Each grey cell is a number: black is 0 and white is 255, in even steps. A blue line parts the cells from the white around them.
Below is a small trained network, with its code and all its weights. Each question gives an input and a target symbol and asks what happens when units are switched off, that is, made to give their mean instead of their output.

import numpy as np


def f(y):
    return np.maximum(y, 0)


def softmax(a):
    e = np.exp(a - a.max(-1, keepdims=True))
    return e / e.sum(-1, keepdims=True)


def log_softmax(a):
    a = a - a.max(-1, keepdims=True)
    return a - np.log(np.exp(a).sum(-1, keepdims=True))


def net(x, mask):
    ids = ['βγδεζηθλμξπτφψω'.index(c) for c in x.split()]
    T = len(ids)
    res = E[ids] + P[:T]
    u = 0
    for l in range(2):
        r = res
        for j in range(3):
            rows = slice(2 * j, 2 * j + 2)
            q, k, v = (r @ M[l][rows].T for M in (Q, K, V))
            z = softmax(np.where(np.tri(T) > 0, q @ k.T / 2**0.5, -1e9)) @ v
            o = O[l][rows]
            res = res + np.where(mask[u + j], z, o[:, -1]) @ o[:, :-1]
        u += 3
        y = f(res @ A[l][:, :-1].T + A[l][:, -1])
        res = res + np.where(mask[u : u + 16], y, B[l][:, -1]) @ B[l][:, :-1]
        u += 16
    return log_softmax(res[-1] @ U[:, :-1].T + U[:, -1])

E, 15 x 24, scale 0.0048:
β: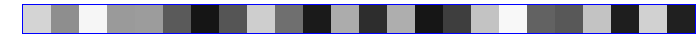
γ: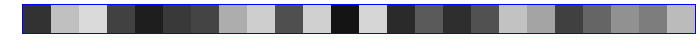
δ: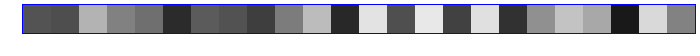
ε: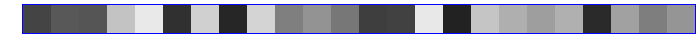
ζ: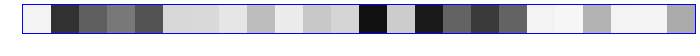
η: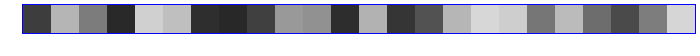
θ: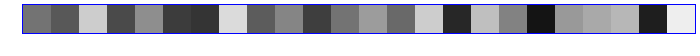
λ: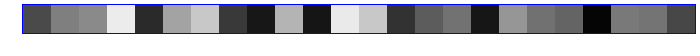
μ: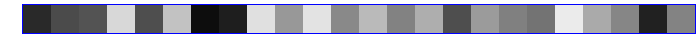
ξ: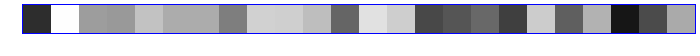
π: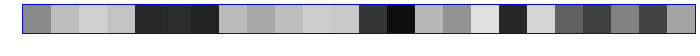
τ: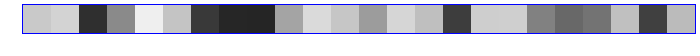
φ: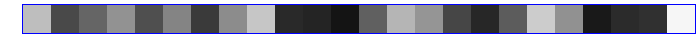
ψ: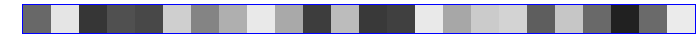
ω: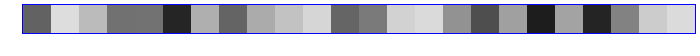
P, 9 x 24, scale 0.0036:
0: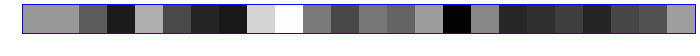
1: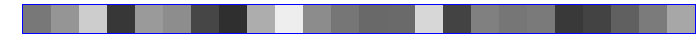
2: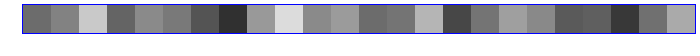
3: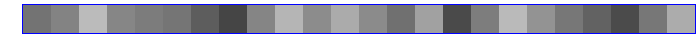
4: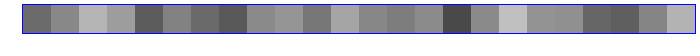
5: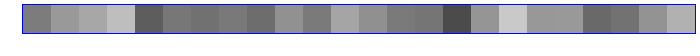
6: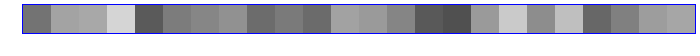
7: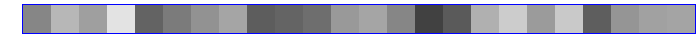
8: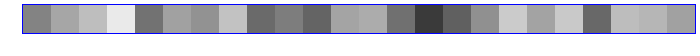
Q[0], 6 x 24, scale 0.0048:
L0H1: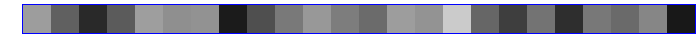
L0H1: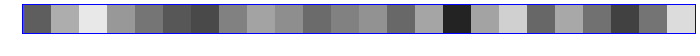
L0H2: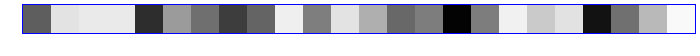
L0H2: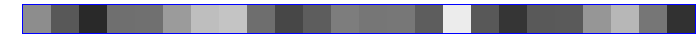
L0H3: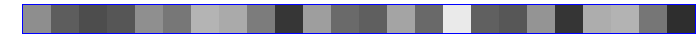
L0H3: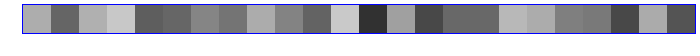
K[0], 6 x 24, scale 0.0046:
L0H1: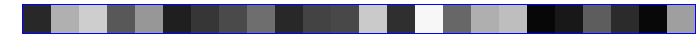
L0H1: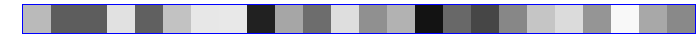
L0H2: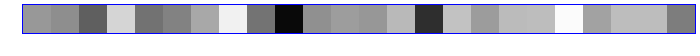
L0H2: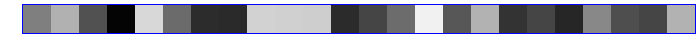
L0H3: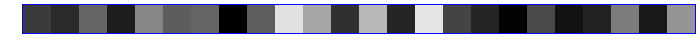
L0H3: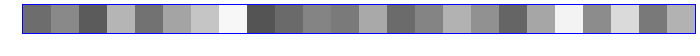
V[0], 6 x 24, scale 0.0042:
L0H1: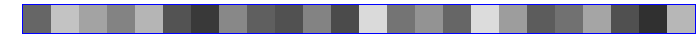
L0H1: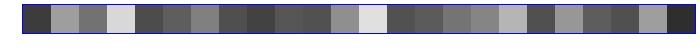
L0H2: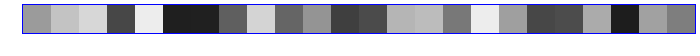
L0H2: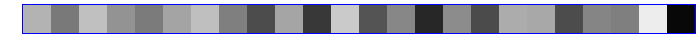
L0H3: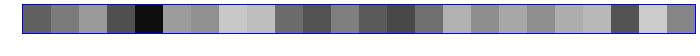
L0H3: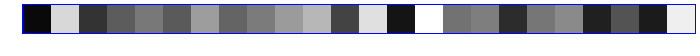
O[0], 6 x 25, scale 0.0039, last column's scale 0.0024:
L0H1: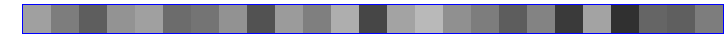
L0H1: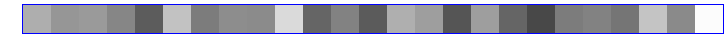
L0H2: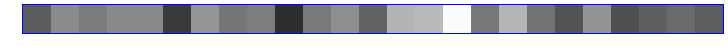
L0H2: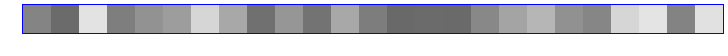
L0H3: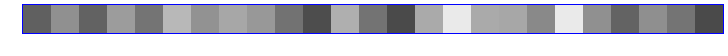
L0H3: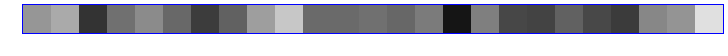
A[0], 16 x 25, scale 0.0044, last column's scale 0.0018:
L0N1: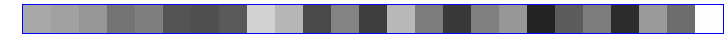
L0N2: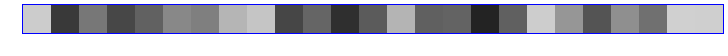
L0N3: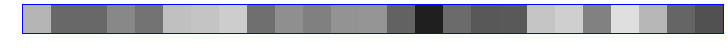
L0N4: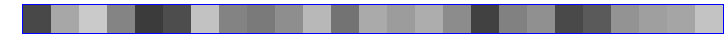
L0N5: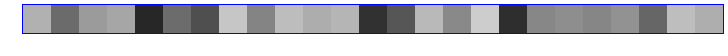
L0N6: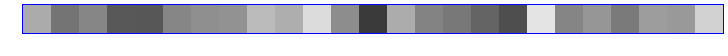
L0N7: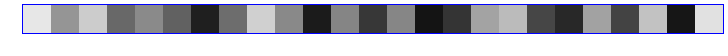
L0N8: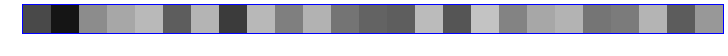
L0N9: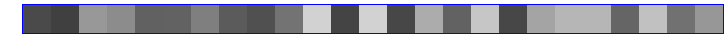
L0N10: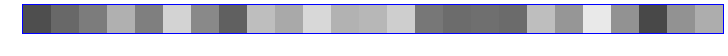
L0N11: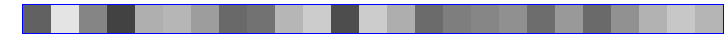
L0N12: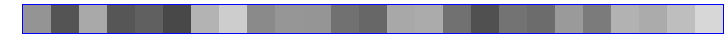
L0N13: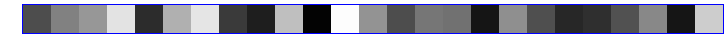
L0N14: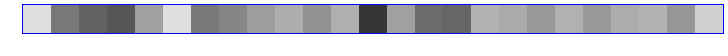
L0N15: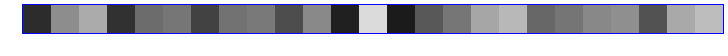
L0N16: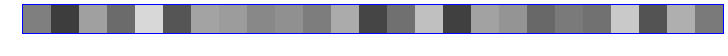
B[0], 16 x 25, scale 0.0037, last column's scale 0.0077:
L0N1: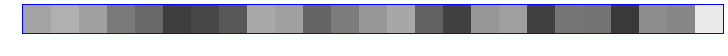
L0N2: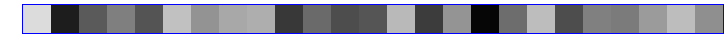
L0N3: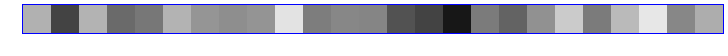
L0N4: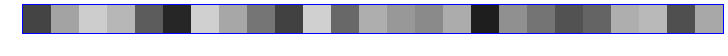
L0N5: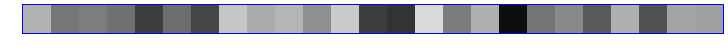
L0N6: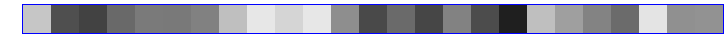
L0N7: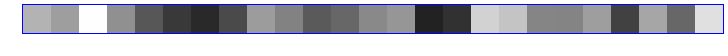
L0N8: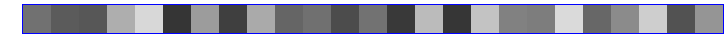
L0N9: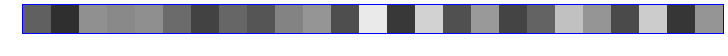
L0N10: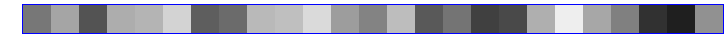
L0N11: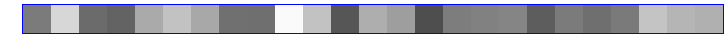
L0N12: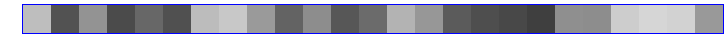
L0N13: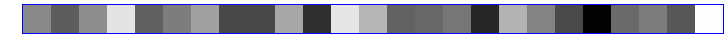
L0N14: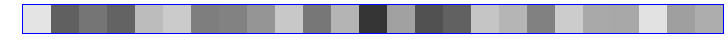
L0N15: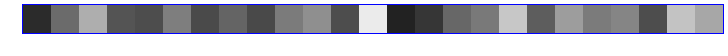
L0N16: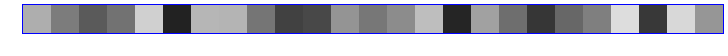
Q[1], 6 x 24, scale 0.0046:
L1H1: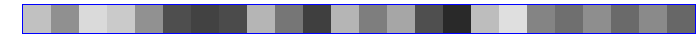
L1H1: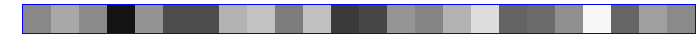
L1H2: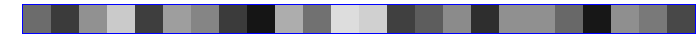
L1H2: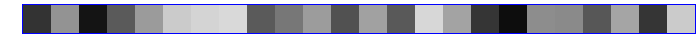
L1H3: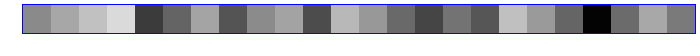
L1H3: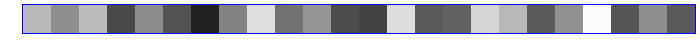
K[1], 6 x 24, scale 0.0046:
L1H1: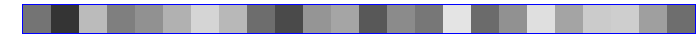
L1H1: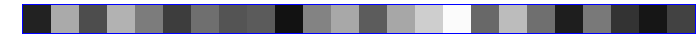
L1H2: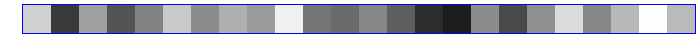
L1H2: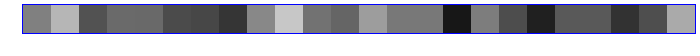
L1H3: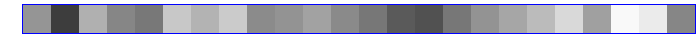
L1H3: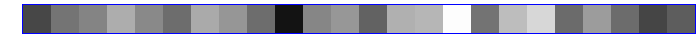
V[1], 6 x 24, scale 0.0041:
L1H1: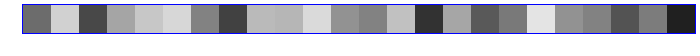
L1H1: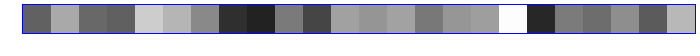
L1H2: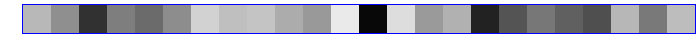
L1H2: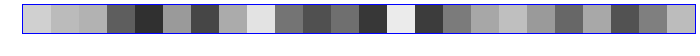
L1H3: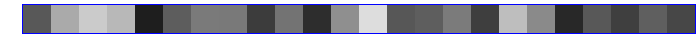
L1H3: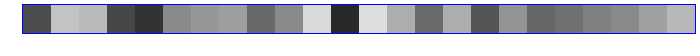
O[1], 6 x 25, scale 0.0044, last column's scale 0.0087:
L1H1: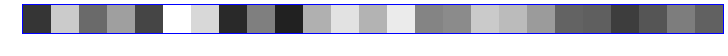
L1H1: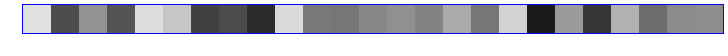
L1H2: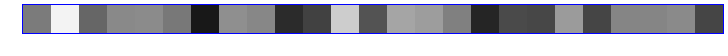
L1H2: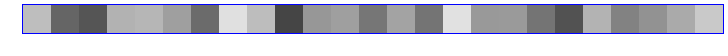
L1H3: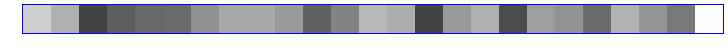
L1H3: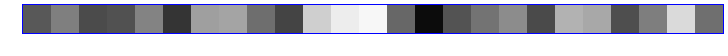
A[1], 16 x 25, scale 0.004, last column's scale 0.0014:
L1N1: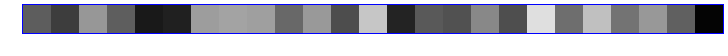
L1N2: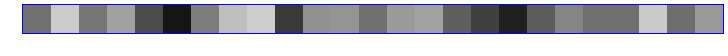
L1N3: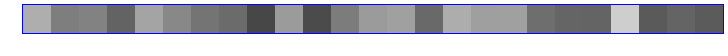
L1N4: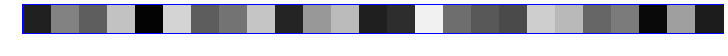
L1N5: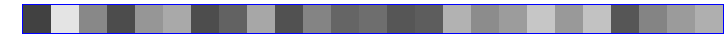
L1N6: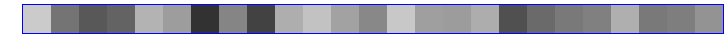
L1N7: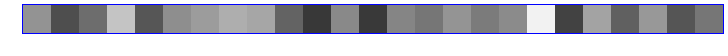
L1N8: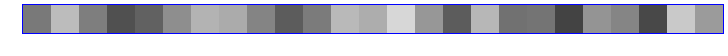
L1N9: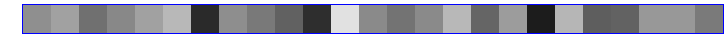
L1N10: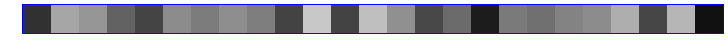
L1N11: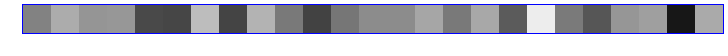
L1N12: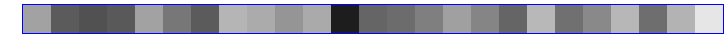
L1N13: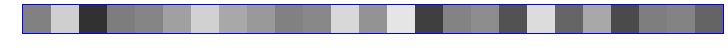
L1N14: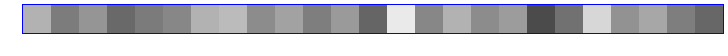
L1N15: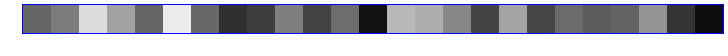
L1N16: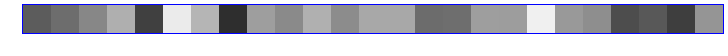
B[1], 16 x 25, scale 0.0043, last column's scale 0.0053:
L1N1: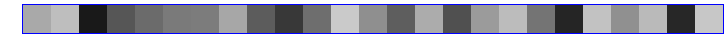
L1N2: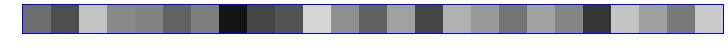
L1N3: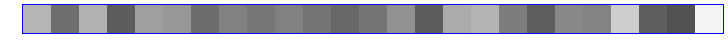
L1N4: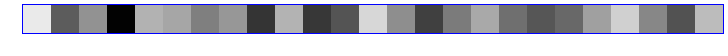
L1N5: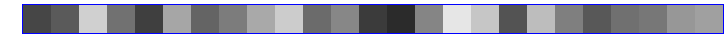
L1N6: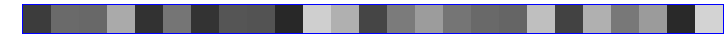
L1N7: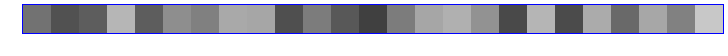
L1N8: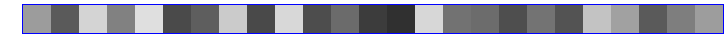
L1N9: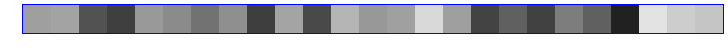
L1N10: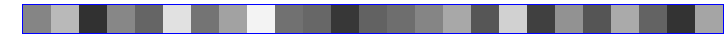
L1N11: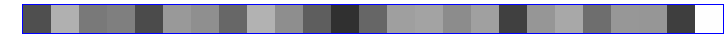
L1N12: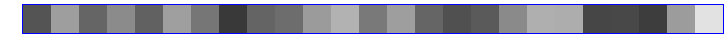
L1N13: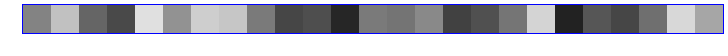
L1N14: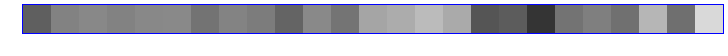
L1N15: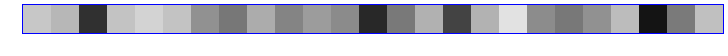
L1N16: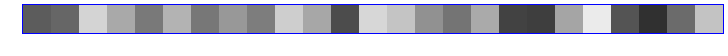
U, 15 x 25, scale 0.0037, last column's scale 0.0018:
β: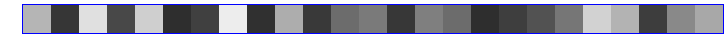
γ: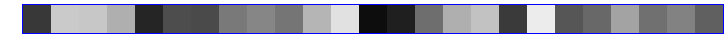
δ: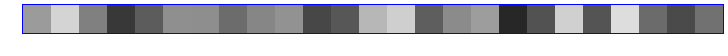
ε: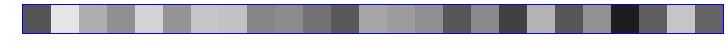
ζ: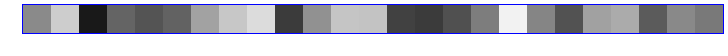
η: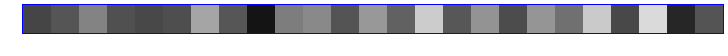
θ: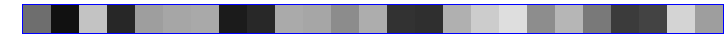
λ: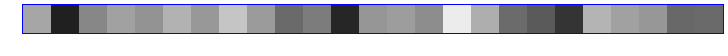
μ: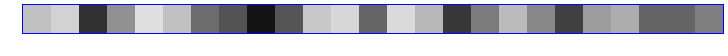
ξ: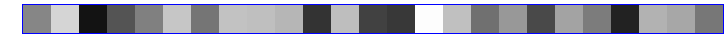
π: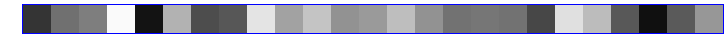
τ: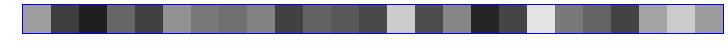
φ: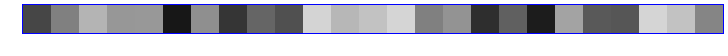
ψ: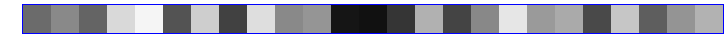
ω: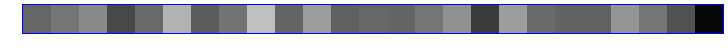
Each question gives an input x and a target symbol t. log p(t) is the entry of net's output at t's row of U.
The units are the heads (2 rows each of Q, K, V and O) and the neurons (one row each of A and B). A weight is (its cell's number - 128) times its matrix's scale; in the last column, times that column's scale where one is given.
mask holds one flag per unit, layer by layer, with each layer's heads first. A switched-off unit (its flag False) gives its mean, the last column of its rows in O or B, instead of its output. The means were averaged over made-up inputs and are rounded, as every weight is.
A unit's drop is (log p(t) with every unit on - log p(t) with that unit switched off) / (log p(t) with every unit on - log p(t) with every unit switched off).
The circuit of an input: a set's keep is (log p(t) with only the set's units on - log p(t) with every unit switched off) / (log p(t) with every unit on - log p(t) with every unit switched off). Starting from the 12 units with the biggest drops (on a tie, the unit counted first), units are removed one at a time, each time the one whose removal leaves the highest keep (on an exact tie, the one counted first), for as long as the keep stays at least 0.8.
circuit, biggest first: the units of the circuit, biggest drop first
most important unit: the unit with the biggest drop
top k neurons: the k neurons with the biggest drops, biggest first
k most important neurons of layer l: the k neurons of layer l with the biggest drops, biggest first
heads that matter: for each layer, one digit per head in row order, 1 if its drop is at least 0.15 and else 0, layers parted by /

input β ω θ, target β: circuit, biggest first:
L0N16; L1H1
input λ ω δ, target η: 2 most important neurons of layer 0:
L0N9; L0N13
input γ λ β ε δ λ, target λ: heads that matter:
010 / 010
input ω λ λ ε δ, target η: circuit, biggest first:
L0N9; L1H2; L1N1
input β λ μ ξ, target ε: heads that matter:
000 / 100
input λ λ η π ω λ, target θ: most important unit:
L0H2
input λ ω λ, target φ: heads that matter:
000 / 011
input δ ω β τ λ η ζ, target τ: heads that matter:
000 / 000
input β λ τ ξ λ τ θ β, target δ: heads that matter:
001 / 011
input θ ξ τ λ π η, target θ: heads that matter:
000 / 000
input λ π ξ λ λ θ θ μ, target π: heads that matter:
010 / 000
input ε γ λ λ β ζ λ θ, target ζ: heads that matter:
100 / 100
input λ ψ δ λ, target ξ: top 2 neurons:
L0N14; L0N13
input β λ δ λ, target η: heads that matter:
000 / 110
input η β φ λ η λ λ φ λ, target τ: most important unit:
L1H2
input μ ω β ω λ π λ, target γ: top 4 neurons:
L0N13; L0N6; L0N5; L1N2
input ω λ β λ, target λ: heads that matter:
000 / 010
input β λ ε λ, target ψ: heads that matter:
000 / 001
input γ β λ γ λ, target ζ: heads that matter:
000 / 101
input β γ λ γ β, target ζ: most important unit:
L1H3
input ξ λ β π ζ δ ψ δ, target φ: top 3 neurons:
L0N13; L0N9; L1N2
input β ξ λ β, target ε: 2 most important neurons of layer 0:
L0N7; L0N10
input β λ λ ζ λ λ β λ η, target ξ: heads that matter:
000 / 010
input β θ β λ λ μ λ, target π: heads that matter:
000 / 101
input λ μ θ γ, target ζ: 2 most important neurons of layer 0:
L0N15; L0N13
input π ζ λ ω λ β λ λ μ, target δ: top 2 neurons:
L1N4; L0N10
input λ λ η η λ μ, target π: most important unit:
L0N10
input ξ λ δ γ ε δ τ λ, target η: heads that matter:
010 / 110
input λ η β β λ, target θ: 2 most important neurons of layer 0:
L0N13; L0N11
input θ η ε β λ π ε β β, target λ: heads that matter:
011 / 010
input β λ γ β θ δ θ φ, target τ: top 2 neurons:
L0N2; L1N12
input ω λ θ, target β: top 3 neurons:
L1N8; L0N16; L1N11
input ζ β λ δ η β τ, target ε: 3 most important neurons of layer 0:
L0N13; L0N6; L0N10
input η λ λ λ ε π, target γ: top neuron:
L0N5
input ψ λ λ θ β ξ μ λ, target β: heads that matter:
010 / 100
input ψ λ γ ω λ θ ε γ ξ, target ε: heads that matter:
000 / 000
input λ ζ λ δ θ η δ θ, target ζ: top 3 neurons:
L0N13; L1N1; L0N15
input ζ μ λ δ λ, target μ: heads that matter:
000 / 011
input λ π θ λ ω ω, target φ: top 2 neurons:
L1N2; L0N4
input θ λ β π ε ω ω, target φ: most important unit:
L1N2
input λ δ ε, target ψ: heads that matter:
000 / 001
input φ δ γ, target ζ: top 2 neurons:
L1N1; L0N15
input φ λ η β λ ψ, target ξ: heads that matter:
001 / 000
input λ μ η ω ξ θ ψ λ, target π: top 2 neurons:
L0N13; L1N16
